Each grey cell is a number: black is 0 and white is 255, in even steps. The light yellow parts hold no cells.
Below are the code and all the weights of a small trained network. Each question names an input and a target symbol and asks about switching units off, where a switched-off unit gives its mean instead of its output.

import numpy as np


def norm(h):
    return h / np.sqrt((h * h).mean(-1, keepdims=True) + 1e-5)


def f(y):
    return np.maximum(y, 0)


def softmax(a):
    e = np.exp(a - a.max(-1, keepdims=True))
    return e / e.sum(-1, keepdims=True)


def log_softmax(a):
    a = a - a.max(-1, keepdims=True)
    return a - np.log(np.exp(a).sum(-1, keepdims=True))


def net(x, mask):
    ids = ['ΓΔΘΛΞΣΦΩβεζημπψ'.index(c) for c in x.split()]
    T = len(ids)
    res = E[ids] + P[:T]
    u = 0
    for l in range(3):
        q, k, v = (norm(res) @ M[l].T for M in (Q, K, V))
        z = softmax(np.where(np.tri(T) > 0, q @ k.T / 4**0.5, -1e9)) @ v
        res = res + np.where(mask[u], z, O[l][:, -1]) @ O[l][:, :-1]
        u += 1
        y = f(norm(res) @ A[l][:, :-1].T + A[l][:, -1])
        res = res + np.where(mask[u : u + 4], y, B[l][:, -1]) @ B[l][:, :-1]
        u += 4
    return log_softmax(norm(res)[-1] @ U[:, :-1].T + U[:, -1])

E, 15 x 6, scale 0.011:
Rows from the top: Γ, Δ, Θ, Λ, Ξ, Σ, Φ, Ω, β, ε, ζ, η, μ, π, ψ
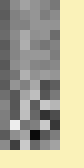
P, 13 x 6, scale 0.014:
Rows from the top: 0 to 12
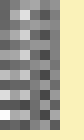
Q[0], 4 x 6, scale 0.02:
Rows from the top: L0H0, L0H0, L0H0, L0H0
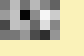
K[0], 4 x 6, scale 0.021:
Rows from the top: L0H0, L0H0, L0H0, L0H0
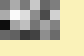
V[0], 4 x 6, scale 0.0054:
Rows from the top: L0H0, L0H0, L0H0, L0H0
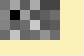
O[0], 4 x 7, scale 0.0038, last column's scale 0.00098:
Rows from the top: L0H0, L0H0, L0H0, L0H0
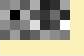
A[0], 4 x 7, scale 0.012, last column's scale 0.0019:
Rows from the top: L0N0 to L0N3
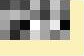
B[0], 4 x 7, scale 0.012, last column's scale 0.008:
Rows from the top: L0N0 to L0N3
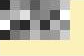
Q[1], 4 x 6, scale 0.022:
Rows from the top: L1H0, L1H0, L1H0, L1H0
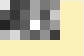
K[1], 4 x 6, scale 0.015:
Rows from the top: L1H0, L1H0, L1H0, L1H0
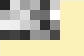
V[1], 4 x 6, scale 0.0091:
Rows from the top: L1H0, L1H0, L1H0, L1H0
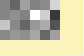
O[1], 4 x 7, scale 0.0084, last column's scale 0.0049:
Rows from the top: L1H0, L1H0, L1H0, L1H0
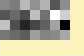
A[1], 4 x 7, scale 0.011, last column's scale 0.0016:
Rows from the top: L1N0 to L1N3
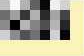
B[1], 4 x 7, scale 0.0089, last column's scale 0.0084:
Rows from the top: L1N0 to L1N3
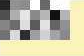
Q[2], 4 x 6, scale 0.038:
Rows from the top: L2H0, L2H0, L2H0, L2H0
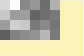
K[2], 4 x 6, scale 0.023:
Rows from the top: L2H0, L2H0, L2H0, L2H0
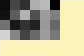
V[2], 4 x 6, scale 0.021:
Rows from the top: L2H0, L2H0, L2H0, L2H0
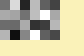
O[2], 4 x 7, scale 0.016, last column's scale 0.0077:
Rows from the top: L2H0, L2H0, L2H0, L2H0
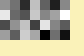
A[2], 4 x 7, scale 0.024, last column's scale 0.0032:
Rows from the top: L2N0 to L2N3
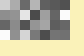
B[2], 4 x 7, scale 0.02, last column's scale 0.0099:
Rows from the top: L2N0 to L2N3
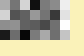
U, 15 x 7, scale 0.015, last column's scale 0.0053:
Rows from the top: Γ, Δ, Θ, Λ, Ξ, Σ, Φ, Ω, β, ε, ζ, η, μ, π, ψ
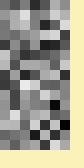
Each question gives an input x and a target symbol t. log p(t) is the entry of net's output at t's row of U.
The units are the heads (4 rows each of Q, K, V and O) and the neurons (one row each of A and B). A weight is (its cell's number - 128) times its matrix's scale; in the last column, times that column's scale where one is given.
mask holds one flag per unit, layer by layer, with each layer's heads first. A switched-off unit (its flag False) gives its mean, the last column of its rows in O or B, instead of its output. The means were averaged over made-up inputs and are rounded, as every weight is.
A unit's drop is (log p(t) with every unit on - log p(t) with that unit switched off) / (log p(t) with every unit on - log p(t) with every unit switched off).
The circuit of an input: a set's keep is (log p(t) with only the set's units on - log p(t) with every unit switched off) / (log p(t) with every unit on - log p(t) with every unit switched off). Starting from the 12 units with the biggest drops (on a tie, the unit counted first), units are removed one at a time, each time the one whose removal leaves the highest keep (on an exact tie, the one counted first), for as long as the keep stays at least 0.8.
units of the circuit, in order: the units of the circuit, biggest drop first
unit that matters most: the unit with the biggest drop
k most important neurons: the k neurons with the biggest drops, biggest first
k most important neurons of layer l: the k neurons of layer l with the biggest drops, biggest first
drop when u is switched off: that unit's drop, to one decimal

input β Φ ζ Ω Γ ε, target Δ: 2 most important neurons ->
(L1N0, L2N0)
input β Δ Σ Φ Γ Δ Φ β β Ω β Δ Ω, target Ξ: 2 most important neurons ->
(L0N1, L2N0)
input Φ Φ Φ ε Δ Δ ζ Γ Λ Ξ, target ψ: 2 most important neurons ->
(L1N0, L0N0)
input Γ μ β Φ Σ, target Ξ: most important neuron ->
(L0N1)
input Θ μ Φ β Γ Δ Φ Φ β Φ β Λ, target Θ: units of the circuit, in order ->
(L2H0, L1N0, L2N0)
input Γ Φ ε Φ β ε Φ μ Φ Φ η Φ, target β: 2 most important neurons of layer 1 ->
(L1N0, L1N2)
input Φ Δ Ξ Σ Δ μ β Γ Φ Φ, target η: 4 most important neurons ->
(L0N0, L1N0, L0N1, L2N0)
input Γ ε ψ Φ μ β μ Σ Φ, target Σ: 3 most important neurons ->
(L1N3, L0N0, L1N0)
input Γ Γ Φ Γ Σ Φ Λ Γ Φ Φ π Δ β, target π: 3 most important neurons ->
(L0N1, L0N3, L0N2)
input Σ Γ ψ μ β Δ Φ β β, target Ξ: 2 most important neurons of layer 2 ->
(L2N0, L2N2)
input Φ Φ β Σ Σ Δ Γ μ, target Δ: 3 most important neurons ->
(L1N0, L2N0, L2N1)
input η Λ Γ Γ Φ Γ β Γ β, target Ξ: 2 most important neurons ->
(L0N1, L2N0)
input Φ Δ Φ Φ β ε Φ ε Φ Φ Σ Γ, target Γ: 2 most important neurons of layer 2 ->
(L2N0, L2N3)
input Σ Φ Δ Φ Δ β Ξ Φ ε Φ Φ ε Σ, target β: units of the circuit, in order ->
(L2H0)
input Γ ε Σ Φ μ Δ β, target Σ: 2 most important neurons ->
(L1N3, L0N0)
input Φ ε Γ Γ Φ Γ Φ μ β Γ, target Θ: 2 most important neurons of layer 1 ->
(L1N0, L1N1)
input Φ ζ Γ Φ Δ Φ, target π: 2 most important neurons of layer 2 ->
(L2N3, L2N0)
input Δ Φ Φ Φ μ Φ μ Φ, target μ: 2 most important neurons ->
(L1N0, L0N0)
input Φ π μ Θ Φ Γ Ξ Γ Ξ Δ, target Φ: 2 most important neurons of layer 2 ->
(L2N1, L2N2)
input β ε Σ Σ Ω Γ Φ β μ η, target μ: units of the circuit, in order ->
(L1N0)
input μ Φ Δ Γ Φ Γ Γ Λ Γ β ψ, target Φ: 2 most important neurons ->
(L1N2, L0N1)
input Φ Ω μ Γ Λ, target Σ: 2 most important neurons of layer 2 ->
(L2N2, L2N0)
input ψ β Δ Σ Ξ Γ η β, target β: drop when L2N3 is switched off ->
0.2
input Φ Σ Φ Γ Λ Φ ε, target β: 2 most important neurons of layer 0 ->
(L0N3, L0N0)
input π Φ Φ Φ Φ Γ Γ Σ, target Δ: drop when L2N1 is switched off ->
0.1
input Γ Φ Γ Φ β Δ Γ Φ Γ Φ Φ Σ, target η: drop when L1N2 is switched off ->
0.0
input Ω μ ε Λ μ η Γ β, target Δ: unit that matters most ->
L1N0
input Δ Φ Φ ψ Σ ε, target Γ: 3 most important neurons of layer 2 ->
(L2N0, L2N3, L2N1)
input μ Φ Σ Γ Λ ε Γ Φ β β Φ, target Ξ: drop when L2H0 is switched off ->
0.4
